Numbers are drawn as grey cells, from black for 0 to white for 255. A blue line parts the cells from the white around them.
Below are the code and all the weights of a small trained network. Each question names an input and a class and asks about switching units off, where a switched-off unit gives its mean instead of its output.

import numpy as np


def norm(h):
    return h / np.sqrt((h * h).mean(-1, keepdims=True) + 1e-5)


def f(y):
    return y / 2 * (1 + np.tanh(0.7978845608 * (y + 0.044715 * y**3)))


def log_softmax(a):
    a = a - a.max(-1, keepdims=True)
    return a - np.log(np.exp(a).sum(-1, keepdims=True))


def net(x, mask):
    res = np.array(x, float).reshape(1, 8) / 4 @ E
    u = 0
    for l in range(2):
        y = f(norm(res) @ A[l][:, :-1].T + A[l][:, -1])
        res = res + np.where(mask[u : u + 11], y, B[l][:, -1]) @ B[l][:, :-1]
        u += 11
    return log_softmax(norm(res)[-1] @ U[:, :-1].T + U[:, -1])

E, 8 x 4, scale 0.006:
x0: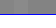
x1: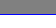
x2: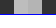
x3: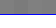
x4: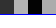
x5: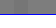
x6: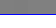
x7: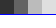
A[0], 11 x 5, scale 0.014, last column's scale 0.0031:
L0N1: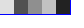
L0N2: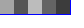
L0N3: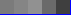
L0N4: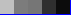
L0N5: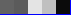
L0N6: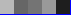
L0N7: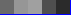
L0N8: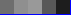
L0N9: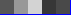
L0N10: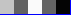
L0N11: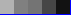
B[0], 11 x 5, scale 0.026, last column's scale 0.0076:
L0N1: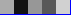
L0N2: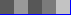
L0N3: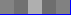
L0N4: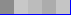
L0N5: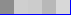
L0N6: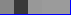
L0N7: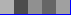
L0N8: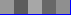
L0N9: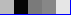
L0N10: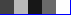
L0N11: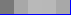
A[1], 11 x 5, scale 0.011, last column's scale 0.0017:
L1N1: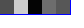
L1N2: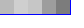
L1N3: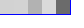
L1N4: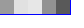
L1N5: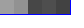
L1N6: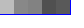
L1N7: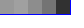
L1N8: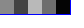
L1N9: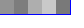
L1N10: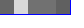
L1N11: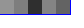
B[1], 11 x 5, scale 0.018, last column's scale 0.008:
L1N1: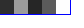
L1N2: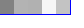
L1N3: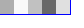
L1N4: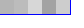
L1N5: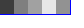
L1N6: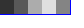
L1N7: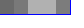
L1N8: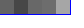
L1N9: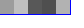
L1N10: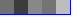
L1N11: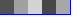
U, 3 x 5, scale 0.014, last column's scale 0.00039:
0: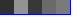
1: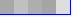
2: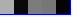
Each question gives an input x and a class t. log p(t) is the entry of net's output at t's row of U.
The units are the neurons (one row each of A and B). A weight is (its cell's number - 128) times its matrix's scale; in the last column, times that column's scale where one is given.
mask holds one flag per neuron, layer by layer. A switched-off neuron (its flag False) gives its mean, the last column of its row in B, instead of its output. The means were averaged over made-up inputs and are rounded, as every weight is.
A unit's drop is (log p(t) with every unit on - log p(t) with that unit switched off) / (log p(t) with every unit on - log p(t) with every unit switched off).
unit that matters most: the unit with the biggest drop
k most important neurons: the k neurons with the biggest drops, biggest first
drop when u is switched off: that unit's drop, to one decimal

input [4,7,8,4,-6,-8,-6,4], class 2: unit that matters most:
L0N9
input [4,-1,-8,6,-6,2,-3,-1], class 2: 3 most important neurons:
L0N1; L0N6; L1N1
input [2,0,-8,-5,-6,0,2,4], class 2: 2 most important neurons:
L0N1; L1N1
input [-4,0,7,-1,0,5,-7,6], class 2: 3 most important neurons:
L0N9; L0N4; L0N11
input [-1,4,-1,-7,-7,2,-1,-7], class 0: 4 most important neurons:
L0N10; L0N5; L0N2; L1N1
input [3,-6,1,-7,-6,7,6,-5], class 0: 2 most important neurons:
L0N10; L0N5
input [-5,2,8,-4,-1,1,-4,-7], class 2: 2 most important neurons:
L0N9; L0N5
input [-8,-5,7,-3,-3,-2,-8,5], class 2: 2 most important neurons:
L0N9; L0N4
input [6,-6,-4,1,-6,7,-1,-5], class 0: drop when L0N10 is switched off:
1.0
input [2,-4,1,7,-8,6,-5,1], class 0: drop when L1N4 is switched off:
0.0
